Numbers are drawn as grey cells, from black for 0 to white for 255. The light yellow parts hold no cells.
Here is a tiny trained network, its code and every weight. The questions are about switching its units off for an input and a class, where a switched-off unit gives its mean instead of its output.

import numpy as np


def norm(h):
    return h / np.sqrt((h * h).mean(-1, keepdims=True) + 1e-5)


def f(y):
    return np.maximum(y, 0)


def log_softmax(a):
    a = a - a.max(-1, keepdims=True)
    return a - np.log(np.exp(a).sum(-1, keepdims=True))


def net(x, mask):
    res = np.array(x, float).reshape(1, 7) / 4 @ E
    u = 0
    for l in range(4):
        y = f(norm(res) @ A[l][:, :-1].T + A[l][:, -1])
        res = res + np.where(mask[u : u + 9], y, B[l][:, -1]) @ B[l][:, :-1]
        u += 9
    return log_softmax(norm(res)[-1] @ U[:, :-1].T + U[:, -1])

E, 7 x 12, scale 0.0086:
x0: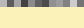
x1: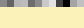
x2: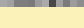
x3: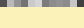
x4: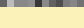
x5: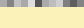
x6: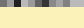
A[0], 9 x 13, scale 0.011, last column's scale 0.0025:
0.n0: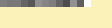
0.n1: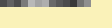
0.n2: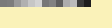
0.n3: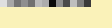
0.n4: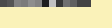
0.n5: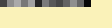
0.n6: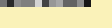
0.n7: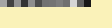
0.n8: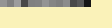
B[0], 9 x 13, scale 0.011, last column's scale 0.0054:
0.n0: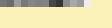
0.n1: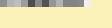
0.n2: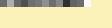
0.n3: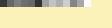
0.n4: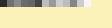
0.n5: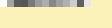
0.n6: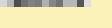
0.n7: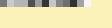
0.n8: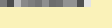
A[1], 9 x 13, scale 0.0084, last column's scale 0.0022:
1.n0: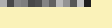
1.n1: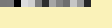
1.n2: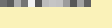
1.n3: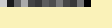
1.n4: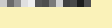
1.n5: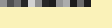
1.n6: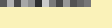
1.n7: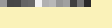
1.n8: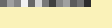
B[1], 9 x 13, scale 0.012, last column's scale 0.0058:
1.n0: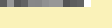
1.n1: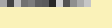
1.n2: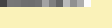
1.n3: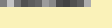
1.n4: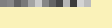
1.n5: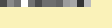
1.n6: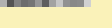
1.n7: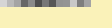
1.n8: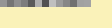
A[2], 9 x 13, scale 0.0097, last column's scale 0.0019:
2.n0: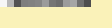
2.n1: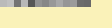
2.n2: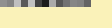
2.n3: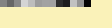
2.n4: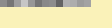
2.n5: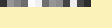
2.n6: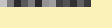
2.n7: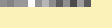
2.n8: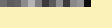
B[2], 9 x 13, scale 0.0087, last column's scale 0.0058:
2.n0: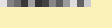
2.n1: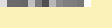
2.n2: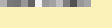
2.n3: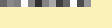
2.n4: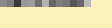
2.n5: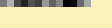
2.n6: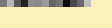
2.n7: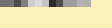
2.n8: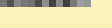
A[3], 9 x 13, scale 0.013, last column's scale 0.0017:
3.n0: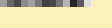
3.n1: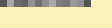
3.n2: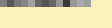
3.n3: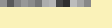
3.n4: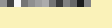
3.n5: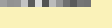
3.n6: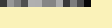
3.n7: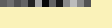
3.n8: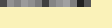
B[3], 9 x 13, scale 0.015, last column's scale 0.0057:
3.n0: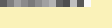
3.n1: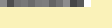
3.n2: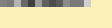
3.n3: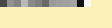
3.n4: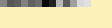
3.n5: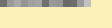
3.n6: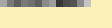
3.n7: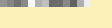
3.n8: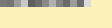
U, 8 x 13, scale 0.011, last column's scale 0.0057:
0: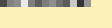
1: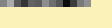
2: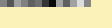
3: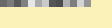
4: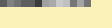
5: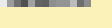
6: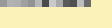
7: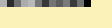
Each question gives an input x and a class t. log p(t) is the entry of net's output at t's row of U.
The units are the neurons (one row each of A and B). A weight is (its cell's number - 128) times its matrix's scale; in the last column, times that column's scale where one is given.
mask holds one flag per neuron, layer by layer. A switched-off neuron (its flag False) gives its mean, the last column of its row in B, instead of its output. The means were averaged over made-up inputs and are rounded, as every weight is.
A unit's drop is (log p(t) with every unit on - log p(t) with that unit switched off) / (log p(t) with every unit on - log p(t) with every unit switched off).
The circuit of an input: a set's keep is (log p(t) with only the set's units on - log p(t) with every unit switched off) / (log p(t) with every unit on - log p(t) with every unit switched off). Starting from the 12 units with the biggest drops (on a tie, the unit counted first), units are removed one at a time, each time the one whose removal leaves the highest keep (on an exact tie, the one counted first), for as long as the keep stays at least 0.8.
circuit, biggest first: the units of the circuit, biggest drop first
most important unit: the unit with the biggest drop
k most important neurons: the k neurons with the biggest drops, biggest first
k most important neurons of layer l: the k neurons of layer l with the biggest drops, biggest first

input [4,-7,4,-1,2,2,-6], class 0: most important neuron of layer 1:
(1.n5)
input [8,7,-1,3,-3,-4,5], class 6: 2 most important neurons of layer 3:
(3.n5 3.n0)
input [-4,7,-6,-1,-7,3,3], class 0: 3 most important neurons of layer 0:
(0.n5 0.n3 0.n1)
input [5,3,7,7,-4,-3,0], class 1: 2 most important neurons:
(0.n2 0.n4)
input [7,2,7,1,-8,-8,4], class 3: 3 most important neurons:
(3.n7 0.n0 0.n5)
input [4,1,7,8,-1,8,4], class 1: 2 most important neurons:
(0.n2 2.n5)
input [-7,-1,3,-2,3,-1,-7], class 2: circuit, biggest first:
(3.n4 0.n8)
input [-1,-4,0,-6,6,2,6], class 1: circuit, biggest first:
(2.n6 0.n4)
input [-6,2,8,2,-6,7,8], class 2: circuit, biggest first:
(1.n1 3.n2)
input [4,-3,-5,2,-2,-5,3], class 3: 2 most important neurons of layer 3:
(3.n7 3.n3)
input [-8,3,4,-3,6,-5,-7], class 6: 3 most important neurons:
(0.n1 1.n8 3.n5)
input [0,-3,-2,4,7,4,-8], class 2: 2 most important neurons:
(3.n4 0.n8)
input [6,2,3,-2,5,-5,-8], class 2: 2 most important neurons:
(3.n4 0.n0)
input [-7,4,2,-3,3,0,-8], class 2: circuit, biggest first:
(3.n4)
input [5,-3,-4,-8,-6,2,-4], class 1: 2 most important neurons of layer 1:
(1.n3 1.n0)
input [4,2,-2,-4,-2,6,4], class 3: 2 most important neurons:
(1.n4 2.n7)
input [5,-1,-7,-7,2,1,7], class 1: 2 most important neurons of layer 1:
(1.n0 1.n3)
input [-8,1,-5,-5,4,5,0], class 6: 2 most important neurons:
(0.n1 0.n3)
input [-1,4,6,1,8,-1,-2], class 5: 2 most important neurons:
(0.n5 0.n4)
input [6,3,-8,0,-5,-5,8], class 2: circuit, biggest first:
(1.n1)
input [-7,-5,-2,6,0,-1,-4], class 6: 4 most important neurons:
(0.n1 1.n8 3.n5 1.n0)
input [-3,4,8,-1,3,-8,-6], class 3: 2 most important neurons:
(0.n0 3.n7)
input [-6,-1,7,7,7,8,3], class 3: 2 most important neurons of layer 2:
(2.n7 2.n6)
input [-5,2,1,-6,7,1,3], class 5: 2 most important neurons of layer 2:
(2.n0 2.n1)
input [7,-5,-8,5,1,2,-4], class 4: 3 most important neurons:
(0.n4 1.n2 0.n1)
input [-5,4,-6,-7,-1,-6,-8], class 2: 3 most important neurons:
(3.n4 0.n0 0.n2)
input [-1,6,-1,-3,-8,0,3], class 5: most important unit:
0.n6
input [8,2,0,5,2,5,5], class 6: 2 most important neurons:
(0.n7 2.n2)
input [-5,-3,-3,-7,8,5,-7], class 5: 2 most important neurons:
(0.n5 2.n0)
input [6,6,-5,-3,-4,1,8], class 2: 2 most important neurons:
(1.n1 3.n2)
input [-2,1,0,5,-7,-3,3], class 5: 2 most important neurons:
(0.n6 2.n0)
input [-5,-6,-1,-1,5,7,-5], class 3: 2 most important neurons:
(1.n4 2.n7)
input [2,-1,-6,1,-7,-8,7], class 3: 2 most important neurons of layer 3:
(3.n7 3.n4)
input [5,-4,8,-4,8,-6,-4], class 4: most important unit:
0.n3
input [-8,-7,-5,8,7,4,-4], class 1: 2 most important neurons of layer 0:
(0.n2 0.n7)
